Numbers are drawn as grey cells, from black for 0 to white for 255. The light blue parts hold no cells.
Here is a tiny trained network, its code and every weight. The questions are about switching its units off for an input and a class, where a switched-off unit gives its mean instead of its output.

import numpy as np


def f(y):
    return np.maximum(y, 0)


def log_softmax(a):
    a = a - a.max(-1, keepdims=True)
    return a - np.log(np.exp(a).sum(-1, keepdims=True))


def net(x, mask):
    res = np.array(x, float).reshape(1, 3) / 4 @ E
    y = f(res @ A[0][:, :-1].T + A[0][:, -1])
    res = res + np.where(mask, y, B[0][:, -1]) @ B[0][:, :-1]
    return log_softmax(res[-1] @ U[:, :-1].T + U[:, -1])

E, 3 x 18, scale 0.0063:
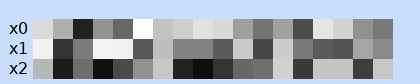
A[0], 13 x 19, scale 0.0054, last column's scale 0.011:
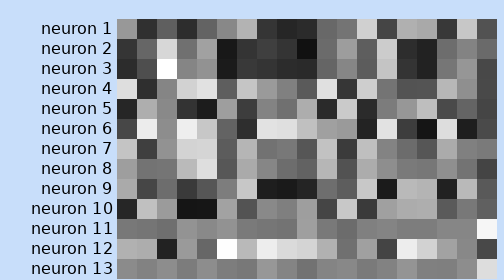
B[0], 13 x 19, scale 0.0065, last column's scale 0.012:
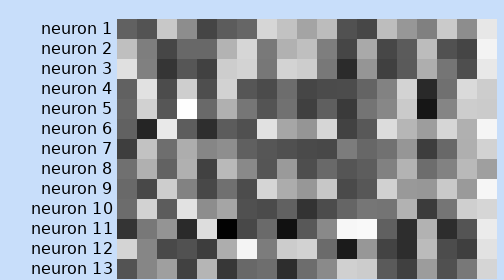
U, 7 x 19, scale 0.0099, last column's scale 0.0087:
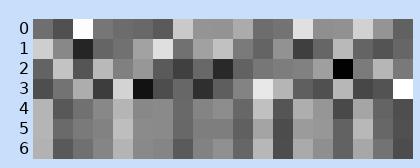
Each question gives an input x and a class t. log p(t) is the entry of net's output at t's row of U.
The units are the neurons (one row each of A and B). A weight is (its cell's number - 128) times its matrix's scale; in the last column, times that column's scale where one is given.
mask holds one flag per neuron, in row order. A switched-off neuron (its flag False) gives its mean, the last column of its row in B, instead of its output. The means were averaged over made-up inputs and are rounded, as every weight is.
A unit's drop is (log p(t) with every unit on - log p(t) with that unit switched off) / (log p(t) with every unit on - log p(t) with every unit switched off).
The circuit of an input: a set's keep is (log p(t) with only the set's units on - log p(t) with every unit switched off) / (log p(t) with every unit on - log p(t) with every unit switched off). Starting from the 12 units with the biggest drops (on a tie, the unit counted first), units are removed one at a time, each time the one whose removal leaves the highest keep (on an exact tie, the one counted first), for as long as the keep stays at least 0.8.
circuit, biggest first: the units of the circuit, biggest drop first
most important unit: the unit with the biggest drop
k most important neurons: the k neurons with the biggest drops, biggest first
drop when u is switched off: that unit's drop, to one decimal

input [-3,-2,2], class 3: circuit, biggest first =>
neuron 12; neuron 6; neuron 4
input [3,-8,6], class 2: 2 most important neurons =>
neuron 10; neuron 5
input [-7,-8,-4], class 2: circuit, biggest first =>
neuron 10
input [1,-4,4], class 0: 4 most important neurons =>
neuron 4; neuron 9; neuron 7; neuron 1
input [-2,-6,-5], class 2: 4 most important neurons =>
neuron 10; neuron 5; neuron 9; neuron 1
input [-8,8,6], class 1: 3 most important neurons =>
neuron 3; neuron 2; neuron 10
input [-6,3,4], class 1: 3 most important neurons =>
neuron 3; neuron 2; neuron 6
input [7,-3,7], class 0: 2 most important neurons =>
neuron 9; neuron 1
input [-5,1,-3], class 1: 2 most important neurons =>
neuron 3; neuron 2
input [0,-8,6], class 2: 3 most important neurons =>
neuron 10; neuron 5; neuron 6
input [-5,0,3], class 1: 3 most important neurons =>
neuron 3; neuron 2; neuron 6
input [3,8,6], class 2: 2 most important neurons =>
neuron 4; neuron 7
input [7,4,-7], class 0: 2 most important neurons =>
neuron 6; neuron 2
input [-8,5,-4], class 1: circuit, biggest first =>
neuron 3
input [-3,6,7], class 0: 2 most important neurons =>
neuron 9; neuron 1
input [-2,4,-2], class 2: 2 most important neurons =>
neuron 4; neuron 7
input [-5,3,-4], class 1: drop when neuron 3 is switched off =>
0.6
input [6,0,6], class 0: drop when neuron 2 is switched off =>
0.5
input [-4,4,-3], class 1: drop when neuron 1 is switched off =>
0.2
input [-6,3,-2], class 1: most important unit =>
neuron 3
